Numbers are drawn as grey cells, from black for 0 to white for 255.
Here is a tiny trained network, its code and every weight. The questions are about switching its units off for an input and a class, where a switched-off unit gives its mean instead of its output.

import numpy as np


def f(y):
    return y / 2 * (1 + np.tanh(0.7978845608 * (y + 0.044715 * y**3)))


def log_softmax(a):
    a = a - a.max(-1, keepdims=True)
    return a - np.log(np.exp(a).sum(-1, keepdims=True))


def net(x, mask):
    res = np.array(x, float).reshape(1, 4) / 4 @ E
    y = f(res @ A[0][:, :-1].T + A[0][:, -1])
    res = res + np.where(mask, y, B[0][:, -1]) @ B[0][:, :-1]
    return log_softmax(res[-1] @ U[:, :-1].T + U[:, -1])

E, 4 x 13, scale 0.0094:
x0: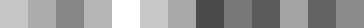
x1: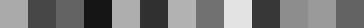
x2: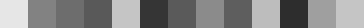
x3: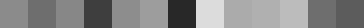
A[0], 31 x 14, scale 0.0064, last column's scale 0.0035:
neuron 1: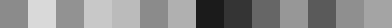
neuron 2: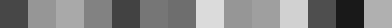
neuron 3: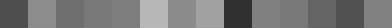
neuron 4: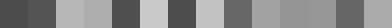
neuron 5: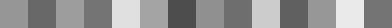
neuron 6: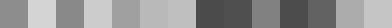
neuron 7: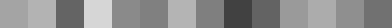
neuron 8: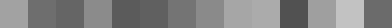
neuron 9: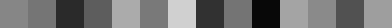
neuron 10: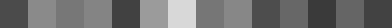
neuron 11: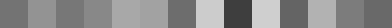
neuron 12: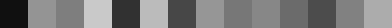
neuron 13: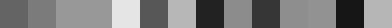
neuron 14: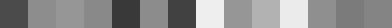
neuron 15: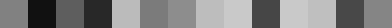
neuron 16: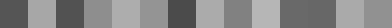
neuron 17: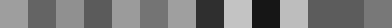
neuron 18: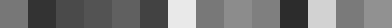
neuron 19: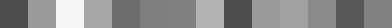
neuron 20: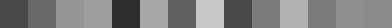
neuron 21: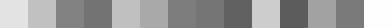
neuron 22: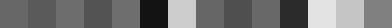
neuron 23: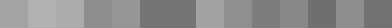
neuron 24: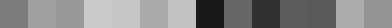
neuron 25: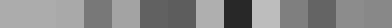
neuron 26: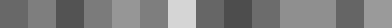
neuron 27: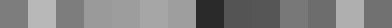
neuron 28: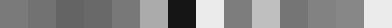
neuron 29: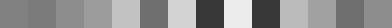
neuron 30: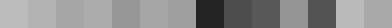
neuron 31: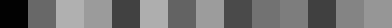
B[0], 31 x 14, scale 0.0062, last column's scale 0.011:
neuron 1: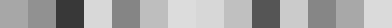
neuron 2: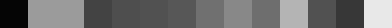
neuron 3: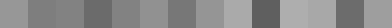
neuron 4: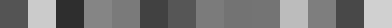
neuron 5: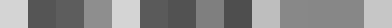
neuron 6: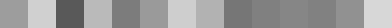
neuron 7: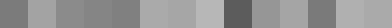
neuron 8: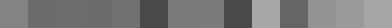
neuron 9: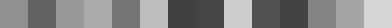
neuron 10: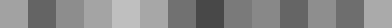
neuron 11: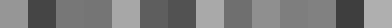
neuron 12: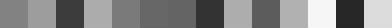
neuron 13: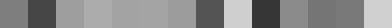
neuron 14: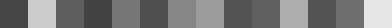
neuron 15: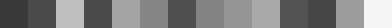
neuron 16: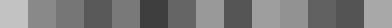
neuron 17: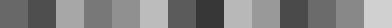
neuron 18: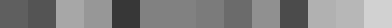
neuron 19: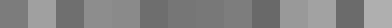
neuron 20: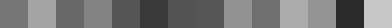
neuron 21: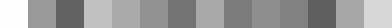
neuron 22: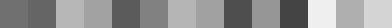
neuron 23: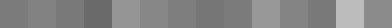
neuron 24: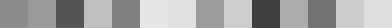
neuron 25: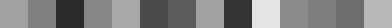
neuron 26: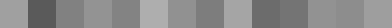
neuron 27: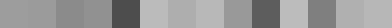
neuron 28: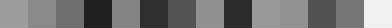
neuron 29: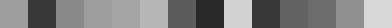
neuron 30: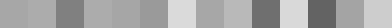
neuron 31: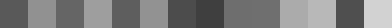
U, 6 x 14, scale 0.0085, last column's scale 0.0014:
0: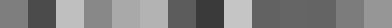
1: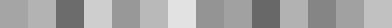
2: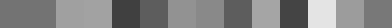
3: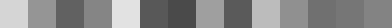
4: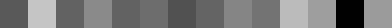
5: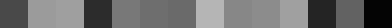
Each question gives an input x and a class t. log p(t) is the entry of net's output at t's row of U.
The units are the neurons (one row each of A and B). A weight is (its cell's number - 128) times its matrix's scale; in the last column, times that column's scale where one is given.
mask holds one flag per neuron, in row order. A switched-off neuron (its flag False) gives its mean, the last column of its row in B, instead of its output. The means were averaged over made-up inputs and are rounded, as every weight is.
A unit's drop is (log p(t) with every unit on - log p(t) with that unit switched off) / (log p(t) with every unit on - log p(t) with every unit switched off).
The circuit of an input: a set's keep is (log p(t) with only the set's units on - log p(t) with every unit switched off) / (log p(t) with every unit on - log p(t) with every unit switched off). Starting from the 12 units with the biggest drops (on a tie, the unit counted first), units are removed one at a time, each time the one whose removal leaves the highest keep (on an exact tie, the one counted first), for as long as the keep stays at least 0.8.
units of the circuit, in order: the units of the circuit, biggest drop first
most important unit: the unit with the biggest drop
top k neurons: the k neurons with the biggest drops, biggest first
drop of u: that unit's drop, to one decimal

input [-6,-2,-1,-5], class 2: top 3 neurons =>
[neuron 22; neuron 18; neuron 2]
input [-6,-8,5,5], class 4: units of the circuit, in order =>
[neuron 12]
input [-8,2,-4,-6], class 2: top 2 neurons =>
[neuron 22; neuron 18]
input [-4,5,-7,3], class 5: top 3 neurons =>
[neuron 15; neuron 2; neuron 14]
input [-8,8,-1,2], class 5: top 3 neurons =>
[neuron 15; neuron 2; neuron 12]
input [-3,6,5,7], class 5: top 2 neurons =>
[neuron 15; neuron 12]
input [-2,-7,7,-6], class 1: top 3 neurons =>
[neuron 6; neuron 1; neuron 30]
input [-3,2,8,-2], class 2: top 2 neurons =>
[neuron 22; neuron 18]
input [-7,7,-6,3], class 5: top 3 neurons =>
[neuron 15; neuron 2; neuron 14]
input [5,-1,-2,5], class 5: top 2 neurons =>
[neuron 12; neuron 24]
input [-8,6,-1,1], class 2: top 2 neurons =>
[neuron 18; neuron 22]
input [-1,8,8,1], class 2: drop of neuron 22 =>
0.3
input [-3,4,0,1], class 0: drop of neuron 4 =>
0.2
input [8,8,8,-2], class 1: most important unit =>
neuron 24
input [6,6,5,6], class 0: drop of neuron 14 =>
0.1
